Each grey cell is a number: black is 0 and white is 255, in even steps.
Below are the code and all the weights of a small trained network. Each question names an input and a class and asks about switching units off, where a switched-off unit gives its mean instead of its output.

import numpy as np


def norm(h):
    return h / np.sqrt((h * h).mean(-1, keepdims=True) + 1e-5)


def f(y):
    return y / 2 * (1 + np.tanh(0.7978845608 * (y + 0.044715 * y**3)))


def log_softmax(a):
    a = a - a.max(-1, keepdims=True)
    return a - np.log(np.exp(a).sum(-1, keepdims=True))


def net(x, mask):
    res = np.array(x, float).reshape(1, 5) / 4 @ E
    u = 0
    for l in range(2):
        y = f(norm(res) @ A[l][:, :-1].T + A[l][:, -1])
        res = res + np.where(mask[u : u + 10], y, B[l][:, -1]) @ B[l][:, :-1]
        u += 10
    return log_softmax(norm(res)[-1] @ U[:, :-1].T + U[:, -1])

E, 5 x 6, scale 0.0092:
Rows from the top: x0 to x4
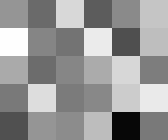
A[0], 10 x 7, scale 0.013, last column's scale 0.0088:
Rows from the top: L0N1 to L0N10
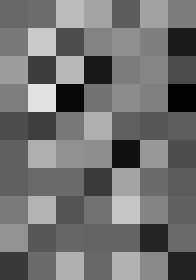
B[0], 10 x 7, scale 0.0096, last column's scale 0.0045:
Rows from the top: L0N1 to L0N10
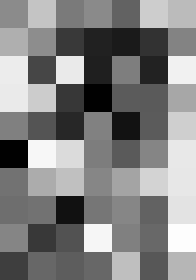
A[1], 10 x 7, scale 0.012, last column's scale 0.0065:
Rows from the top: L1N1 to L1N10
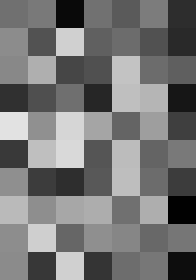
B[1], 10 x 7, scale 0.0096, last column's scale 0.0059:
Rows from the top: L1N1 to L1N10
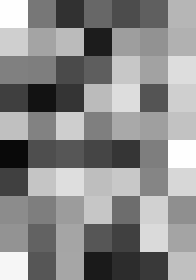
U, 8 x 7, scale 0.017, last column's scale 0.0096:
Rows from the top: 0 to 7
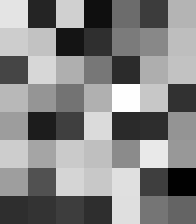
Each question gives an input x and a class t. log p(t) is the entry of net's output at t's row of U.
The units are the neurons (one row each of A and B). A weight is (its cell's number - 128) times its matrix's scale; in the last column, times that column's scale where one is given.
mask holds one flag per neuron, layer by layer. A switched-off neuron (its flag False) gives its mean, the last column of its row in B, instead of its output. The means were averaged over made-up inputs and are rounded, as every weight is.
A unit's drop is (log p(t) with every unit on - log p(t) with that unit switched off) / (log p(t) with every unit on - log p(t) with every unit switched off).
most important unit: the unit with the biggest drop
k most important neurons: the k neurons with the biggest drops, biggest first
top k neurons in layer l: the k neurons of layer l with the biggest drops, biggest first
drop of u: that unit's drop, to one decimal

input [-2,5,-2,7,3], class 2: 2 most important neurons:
(L0N6, L0N9)
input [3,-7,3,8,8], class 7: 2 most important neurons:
(L0N10, L1N4)
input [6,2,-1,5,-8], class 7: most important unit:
L0N9
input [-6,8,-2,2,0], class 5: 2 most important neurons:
(L0N8, L0N5)
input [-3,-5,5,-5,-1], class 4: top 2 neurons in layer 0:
(L0N9, L0N5)
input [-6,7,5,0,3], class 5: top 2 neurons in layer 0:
(L0N8, L0N9)
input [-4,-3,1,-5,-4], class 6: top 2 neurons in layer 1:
(L1N7, L1N6)
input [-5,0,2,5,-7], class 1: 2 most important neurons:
(L0N4, L1N1)
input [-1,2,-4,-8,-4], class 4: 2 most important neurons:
(L0N9, L0N5)
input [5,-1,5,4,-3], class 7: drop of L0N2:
0.0
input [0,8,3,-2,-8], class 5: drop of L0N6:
-0.1
